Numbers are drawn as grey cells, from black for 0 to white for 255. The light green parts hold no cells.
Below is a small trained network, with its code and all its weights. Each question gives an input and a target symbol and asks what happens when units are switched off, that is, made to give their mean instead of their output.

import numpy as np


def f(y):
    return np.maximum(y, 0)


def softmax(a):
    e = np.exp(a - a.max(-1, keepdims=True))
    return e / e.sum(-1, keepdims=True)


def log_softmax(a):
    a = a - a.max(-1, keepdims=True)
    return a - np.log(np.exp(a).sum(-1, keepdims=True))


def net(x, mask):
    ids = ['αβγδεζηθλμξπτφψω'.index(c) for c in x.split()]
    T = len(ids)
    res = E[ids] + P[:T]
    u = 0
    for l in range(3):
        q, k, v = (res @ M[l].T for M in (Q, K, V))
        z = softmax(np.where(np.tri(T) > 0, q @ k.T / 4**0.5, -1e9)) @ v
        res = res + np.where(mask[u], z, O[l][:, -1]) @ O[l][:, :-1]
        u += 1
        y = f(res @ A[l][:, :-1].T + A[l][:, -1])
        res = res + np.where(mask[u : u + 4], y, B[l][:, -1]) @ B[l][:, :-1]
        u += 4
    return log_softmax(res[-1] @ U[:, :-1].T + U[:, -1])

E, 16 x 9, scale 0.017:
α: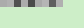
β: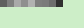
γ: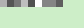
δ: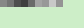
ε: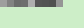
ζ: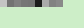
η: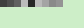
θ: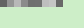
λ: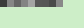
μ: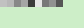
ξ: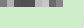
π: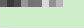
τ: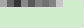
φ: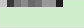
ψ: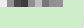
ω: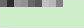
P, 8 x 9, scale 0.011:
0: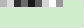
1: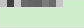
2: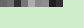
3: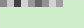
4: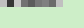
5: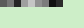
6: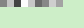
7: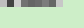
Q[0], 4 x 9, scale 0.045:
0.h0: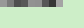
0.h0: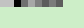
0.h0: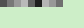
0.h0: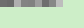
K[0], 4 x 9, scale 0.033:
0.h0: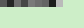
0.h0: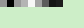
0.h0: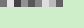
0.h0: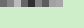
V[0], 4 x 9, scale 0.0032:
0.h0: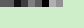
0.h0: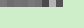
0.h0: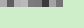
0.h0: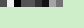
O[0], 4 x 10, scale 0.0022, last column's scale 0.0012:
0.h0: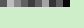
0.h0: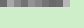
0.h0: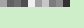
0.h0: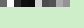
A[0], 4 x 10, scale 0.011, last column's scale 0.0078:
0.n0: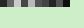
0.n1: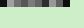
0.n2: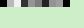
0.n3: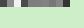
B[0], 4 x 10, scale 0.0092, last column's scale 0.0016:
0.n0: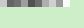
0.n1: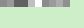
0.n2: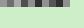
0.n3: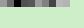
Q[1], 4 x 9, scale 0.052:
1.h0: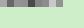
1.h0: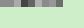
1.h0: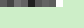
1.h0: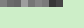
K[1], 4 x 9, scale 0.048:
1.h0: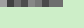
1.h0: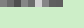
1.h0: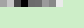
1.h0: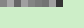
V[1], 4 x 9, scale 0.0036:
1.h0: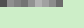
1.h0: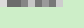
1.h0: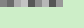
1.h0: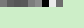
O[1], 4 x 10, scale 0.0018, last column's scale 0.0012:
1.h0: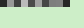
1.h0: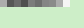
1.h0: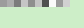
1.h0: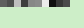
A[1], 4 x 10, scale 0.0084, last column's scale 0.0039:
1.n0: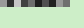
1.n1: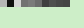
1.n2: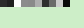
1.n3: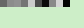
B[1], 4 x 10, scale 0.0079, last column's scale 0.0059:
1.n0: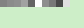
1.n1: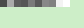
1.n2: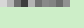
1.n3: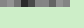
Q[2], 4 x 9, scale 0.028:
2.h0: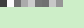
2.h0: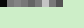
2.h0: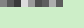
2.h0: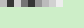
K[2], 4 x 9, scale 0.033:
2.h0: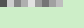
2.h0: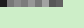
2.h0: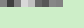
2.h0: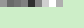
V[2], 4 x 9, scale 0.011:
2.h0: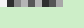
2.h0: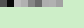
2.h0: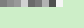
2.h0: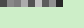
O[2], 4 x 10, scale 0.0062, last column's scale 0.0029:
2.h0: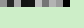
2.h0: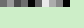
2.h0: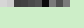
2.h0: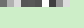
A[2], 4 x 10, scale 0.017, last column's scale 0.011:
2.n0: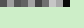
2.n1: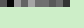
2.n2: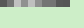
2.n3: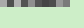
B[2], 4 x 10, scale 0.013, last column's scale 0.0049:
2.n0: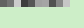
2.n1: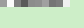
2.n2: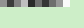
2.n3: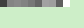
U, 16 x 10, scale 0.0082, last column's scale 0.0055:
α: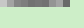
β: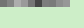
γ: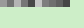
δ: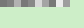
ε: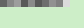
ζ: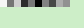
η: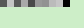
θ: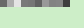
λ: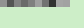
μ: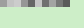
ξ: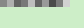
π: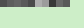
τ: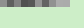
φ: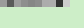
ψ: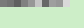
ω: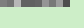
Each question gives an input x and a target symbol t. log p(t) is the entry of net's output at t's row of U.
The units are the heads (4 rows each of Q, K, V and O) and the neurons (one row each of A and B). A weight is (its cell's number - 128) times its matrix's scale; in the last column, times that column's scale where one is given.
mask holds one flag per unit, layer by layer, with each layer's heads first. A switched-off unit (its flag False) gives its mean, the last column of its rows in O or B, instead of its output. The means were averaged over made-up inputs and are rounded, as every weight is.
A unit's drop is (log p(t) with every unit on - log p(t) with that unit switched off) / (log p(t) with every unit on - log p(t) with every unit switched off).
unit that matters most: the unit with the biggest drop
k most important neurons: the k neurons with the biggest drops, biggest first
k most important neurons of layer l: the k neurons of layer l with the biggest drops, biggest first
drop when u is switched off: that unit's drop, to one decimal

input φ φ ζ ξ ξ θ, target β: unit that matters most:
2.n2
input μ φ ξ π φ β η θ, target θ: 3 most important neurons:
(2.n3 2.n1 1.n1)
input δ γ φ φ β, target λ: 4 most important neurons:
(1.n0 2.n2 0.n3 2.n3)
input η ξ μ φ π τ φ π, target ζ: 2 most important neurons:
(1.n2 2.n3)
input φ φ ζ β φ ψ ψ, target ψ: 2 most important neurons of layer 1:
(1.n1 1.n0)
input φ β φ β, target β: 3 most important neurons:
(2.n2 1.n1 0.n0)
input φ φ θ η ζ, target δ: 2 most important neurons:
(1.n0 1.n1)
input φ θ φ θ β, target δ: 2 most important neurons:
(1.n1 0.n3)
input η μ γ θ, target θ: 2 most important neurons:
(2.n0 1.n0)
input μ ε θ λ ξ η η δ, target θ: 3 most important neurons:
(2.n3 2.n1 1.n1)
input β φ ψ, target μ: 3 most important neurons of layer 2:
(2.n1 2.n2 2.n3)
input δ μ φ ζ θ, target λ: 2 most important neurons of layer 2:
(2.n2 2.n3)
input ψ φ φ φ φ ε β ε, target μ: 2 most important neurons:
(1.n0 2.n1)
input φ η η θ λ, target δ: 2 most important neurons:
(1.n0 1.n1)
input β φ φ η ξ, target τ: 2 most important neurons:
(1.n1 2.n1)
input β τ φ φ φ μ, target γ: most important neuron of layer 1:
(1.n1)
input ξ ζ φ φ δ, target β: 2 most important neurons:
(2.n2 2.n3)
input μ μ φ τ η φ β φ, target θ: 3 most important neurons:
(2.n3 1.n1 2.n1)
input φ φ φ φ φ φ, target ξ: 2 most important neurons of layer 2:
(2.n1 2.n0)
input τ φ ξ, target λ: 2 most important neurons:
(2.n2 1.n1)
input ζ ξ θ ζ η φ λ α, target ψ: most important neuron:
(1.n0)
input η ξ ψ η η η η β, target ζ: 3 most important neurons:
(0.n0 1.n1 2.n3)
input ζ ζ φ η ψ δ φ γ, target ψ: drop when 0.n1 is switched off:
0.0
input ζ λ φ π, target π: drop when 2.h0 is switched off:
0.6
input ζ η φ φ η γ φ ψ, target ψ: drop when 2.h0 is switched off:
0.7
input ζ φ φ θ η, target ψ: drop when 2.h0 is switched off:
0.8
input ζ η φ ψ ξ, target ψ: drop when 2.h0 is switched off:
0.8
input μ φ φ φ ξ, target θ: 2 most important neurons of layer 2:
(2.n3 2.n1)
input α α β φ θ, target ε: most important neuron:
(2.n3)
